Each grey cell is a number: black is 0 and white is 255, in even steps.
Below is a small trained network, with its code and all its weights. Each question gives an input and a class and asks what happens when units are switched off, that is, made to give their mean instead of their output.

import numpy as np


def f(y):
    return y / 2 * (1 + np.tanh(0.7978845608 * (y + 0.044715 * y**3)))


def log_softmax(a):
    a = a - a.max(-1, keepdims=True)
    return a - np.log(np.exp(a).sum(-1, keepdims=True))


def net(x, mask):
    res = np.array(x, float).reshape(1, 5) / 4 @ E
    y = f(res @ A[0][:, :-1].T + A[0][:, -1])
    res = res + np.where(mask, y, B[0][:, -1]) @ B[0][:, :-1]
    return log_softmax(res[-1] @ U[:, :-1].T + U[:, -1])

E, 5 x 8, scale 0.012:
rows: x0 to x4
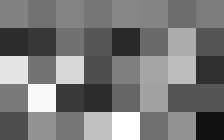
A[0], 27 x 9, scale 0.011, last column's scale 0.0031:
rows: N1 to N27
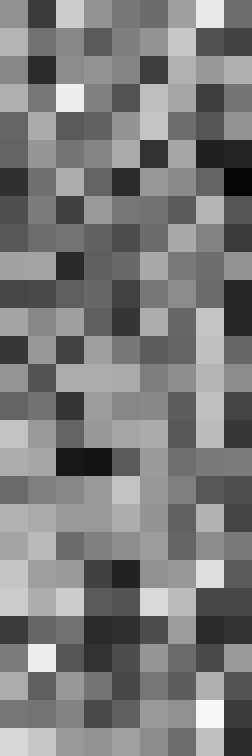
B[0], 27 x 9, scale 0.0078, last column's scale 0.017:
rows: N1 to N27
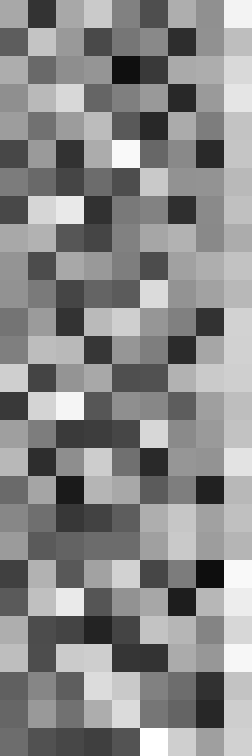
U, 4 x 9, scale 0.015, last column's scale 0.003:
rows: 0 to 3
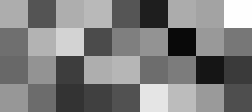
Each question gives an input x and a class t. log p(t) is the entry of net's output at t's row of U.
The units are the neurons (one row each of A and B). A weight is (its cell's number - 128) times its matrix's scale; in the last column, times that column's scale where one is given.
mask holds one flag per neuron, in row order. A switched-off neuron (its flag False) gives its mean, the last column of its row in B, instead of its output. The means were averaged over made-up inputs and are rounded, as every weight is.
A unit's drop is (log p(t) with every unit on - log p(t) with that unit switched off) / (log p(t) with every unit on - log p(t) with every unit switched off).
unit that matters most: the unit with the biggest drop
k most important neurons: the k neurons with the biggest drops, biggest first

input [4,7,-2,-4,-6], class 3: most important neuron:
[N11]
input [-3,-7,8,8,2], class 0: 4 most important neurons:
[N24; N17; N5; N10]
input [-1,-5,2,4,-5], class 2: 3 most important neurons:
[N21; N12; N23]
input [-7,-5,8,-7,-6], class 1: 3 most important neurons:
[N22; N4; N2]
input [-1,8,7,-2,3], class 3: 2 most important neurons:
[N23; N7]
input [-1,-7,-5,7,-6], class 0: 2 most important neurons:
[N17; N24]
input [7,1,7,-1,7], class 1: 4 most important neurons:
[N4; N22; N2; N21]
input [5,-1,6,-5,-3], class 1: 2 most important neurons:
[N4; N22]
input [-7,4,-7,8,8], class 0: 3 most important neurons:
[N24; N5; N21]
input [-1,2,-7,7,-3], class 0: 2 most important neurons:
[N17; N24]
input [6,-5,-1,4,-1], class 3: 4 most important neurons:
[N27; N16; N1; N19]
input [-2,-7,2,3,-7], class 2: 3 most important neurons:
[N21; N12; N26]
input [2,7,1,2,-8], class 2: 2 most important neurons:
[N21; N26]
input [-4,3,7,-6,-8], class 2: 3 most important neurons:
[N21; N12; N25]
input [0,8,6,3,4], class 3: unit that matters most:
N23
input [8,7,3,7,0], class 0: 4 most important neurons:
[N24; N17; N5; N27]
